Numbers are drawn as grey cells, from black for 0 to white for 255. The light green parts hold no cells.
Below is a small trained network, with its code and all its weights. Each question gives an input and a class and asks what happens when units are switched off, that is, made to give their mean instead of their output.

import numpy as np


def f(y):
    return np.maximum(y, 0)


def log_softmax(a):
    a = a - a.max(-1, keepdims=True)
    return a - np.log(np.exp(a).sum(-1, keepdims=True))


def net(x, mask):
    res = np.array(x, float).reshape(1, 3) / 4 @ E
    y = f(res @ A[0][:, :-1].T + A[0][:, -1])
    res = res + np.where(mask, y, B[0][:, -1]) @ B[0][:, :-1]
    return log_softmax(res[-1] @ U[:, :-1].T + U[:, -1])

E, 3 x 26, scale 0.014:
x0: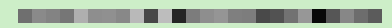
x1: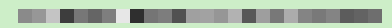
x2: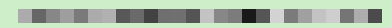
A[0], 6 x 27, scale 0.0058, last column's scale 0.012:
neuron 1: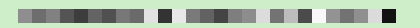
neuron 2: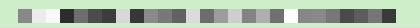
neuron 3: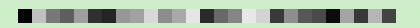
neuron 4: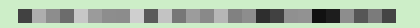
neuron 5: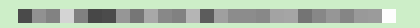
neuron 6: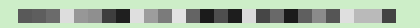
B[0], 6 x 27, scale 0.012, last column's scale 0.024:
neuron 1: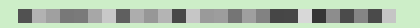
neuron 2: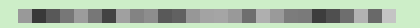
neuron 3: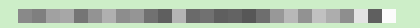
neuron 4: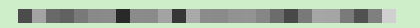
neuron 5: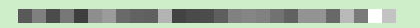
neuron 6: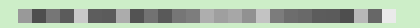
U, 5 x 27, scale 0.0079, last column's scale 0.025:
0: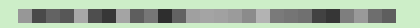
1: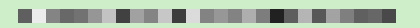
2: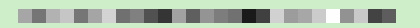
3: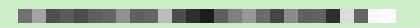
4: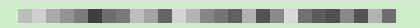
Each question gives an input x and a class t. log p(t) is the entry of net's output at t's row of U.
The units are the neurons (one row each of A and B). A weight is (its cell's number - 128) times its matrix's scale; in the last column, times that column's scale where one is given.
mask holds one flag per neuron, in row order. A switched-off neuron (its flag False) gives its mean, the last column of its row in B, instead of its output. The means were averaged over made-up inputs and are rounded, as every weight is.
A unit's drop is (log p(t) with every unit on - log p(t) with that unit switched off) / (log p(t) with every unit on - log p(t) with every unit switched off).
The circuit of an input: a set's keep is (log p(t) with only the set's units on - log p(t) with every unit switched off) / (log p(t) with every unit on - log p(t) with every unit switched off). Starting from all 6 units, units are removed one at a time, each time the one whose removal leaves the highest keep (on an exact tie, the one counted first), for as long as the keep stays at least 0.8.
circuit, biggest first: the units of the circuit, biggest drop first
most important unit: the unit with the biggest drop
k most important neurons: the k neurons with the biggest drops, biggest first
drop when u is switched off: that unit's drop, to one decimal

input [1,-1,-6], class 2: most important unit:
neuron 3
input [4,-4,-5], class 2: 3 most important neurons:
[neuron 3; neuron 1; neuron 2]
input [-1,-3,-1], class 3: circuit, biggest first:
[neuron 2; neuron 1]
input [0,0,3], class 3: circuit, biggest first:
[neuron 3; neuron 1; neuron 6]
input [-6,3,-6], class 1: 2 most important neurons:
[neuron 1; neuron 5]
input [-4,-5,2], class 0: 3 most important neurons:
[neuron 6; neuron 3; neuron 4]
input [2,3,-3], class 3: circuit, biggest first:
[neuron 6; neuron 1]
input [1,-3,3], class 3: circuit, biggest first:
[neuron 3; neuron 2; neuron 1]
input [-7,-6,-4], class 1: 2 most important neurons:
[neuron 1; neuron 2]
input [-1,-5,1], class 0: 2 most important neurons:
[neuron 6; neuron 3]
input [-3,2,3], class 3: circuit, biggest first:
[neuron 3; neuron 6; neuron 4]
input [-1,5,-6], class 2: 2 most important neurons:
[neuron 3; neuron 6]
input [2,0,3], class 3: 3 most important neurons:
[neuron 3; neuron 1; neuron 6]
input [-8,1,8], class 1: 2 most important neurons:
[neuron 1; neuron 3]
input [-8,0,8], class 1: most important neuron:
[neuron 1]
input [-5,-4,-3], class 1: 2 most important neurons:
[neuron 1; neuron 2]
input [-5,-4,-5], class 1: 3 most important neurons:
[neuron 1; neuron 2; neuron 5]
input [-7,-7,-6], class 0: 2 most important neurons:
[neuron 6; neuron 4]
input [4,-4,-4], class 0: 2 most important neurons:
[neuron 6; neuron 1]
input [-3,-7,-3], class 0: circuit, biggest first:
[neuron 6]
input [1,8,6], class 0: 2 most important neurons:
[neuron 3; neuron 2]
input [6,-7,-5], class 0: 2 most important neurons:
[neuron 6; neuron 1]
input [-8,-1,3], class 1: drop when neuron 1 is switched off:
0.4
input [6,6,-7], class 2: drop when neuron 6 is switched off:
0.4
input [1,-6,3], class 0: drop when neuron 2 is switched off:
0.0
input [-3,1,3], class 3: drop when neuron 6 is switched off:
0.2
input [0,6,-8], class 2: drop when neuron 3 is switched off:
1.9
